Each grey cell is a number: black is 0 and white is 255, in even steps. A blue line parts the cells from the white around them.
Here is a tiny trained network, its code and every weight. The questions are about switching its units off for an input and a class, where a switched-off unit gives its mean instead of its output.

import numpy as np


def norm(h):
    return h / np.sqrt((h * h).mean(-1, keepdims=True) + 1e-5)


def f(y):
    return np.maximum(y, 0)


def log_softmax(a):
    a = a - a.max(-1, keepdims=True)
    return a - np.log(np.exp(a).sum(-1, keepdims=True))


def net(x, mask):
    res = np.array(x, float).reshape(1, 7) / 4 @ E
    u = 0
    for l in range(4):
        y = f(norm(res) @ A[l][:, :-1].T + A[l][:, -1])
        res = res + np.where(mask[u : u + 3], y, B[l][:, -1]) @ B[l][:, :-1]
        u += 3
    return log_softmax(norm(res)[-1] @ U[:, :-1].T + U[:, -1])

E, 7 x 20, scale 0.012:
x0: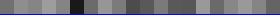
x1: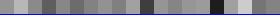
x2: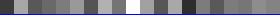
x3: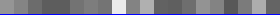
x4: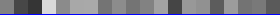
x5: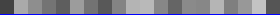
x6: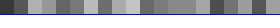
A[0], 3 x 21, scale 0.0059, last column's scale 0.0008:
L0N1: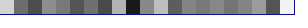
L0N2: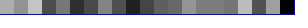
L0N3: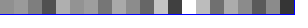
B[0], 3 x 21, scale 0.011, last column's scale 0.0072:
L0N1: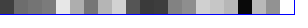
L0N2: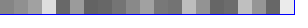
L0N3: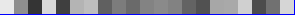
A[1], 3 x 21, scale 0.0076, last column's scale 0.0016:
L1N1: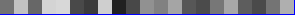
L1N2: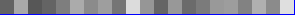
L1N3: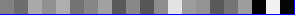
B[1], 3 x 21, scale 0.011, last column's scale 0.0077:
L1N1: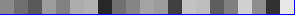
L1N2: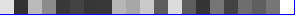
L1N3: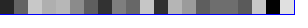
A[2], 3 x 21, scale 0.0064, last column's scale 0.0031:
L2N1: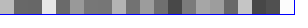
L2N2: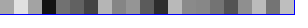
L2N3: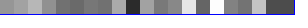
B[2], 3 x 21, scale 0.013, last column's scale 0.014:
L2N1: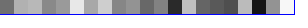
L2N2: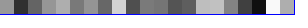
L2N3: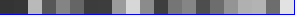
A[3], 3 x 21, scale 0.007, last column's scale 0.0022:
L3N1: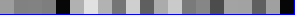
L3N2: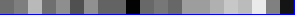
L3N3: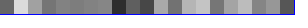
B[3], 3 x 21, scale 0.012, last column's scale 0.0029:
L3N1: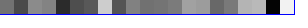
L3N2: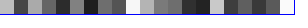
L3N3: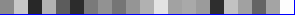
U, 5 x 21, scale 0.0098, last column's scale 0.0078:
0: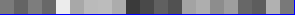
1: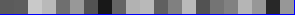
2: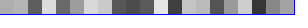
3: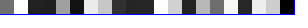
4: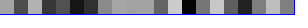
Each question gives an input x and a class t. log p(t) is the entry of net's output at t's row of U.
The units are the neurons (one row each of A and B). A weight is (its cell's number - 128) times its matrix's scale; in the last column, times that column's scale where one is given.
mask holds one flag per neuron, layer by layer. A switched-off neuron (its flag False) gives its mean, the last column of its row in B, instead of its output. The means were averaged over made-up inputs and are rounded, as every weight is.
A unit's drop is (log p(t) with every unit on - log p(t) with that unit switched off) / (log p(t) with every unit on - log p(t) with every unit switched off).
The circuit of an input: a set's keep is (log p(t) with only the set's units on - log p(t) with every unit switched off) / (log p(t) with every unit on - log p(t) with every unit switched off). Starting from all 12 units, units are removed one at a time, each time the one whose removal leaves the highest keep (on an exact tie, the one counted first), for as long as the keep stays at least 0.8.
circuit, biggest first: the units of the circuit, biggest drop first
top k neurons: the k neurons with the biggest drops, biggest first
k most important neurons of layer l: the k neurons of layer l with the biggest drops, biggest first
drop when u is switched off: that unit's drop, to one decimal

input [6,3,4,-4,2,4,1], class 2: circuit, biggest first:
L2N3
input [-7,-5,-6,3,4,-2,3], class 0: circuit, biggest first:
L0N1, L1N2
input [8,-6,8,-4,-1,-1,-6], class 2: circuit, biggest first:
L2N3, L1N3
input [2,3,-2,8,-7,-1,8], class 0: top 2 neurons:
L2N2, L1N1
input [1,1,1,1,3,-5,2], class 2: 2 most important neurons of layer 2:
L2N3, L2N1
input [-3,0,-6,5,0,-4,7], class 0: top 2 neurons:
L0N1, L1N1
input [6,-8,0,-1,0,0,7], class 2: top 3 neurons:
L1N3, L2N3, L0N1
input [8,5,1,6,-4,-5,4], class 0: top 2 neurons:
L2N2, L1N1
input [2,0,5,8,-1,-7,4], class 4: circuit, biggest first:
L1N1, L0N2
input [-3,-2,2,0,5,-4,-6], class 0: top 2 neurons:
L0N1, L1N3
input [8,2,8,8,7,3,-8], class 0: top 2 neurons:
L1N3, L2N3
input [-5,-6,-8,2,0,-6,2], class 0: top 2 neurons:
L1N3, L0N1
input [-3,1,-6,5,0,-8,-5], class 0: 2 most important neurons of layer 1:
L1N3, L1N2
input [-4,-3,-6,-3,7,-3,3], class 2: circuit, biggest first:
L2N1
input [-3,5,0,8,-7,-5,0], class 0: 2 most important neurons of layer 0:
L0N2, L0N1
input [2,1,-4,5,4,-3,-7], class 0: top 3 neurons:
L0N1, L1N3, L1N2
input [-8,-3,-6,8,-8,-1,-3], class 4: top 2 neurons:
L2N1, L1N1
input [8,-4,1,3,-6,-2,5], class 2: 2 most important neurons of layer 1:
L1N3, L1N2
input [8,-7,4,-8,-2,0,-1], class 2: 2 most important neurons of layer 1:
L1N1, L1N2
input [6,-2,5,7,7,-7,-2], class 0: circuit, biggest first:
L0N1
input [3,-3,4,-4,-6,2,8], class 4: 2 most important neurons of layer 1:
L1N1, L1N2
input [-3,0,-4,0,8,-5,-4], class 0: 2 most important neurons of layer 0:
L0N1, L0N2
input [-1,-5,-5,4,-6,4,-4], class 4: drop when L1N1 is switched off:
0.2
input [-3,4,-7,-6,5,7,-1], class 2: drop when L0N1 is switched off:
0.0
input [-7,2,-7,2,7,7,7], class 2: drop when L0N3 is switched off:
0.1
